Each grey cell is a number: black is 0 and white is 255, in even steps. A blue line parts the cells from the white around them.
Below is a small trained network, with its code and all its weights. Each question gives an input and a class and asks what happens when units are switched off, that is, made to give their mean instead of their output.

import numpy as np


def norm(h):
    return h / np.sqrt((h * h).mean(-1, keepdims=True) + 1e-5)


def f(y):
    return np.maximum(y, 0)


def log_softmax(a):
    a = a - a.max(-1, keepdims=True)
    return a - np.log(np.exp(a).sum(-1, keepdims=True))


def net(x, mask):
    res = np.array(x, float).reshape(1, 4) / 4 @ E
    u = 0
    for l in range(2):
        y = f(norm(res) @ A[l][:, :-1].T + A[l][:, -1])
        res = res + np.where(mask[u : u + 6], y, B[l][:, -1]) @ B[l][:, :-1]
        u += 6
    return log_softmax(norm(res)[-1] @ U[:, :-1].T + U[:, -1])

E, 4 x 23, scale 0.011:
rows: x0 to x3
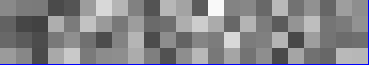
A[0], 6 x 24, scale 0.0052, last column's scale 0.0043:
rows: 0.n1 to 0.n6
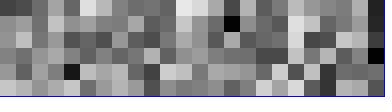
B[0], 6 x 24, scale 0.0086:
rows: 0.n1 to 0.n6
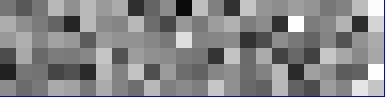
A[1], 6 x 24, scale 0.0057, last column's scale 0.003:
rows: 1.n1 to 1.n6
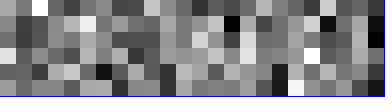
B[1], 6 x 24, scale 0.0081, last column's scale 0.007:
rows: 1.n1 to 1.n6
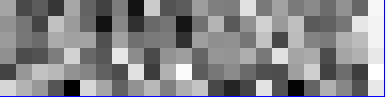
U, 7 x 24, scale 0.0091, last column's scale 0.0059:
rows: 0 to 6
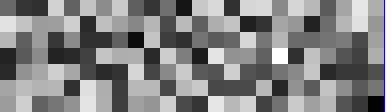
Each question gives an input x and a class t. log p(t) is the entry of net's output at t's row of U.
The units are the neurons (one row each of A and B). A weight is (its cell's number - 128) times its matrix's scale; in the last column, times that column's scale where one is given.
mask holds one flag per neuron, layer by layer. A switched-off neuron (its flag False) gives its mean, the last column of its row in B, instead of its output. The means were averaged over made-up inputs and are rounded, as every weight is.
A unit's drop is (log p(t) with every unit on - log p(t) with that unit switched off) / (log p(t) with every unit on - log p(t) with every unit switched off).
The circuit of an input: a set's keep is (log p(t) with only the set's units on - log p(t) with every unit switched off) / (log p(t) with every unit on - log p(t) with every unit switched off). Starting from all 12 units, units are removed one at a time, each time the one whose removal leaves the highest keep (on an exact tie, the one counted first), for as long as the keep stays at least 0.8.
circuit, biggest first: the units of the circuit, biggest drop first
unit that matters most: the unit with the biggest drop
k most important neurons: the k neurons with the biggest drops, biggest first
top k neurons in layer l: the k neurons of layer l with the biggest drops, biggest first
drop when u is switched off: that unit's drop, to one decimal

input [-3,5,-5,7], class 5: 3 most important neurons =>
(0.n2, 1.n6, 0.n4)
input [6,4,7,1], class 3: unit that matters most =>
0.n5
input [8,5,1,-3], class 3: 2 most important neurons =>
(0.n5, 1.n1)
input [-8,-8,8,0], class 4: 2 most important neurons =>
(1.n5, 0.n1)
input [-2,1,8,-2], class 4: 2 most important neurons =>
(0.n1, 0.n5)
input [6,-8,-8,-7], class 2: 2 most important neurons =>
(1.n1, 1.n5)
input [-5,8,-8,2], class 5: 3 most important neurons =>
(0.n2, 1.n6, 0.n4)
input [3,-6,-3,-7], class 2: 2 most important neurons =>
(1.n1, 1.n5)
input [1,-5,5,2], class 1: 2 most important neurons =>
(0.n5, 1.n5)
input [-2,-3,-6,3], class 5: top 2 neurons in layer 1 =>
(1.n4, 1.n6)
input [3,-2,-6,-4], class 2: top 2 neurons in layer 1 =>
(1.n1, 1.n5)
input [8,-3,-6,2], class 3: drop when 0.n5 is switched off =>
0.3
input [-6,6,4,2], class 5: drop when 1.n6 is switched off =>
0.4
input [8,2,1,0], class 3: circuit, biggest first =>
(0.n5)
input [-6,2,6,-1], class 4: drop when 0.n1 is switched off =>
0.0
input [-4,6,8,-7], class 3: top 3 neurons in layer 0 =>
(0.n1, 0.n5, 0.n2)
